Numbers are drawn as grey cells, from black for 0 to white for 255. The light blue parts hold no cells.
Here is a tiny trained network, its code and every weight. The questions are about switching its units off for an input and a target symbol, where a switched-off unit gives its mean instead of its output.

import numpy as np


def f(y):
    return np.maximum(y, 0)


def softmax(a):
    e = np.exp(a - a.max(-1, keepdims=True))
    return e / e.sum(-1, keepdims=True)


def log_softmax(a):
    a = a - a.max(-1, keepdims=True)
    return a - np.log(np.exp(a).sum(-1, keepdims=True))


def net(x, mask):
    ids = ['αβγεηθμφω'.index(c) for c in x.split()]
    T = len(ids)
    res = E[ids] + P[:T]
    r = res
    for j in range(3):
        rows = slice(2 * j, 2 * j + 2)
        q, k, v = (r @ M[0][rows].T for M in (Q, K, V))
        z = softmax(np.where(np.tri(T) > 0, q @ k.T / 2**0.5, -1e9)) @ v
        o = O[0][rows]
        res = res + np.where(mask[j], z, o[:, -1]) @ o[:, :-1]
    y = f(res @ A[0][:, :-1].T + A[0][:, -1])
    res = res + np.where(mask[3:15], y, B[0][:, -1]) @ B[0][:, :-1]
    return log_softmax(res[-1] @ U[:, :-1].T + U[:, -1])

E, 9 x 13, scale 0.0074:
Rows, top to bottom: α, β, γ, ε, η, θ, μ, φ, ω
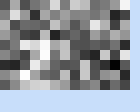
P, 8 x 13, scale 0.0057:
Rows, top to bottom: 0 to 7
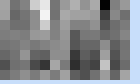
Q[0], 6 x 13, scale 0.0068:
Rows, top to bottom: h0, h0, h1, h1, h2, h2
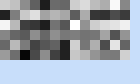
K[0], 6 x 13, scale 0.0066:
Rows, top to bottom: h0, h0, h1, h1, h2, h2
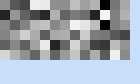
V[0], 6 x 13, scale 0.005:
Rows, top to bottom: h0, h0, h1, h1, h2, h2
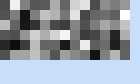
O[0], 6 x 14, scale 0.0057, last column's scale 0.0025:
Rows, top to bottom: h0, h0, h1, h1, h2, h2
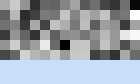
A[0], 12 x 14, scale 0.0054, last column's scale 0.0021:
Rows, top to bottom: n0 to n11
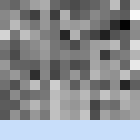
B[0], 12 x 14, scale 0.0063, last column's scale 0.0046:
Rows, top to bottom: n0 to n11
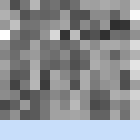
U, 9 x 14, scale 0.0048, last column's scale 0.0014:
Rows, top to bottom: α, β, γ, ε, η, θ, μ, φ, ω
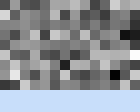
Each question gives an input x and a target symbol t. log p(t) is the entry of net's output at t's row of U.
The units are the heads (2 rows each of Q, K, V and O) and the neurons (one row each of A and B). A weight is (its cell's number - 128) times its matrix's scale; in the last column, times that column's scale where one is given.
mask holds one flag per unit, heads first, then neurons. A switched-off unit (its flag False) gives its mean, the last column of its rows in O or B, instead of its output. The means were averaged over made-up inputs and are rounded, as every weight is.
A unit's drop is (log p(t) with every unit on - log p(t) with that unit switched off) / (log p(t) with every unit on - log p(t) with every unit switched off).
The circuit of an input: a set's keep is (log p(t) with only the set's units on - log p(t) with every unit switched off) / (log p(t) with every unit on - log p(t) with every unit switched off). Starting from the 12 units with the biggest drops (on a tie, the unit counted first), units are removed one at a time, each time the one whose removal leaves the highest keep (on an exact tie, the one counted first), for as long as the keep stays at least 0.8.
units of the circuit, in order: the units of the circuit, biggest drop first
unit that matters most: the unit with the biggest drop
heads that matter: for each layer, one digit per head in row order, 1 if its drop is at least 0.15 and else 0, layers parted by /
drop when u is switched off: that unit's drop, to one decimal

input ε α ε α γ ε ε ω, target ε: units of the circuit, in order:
(h1, n8)
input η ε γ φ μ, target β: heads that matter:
110
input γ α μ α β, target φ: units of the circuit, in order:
(h0, n2, n1)
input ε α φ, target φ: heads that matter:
100
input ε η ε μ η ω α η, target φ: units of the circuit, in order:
(h0, n2)
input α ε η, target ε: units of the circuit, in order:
(n8, h1, h2)
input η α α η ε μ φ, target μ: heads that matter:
001
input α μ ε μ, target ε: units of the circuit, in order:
(h1, n8)
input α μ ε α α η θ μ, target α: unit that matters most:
h1
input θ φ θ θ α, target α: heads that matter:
000
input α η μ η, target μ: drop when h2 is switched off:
1.0
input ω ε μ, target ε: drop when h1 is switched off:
0.6
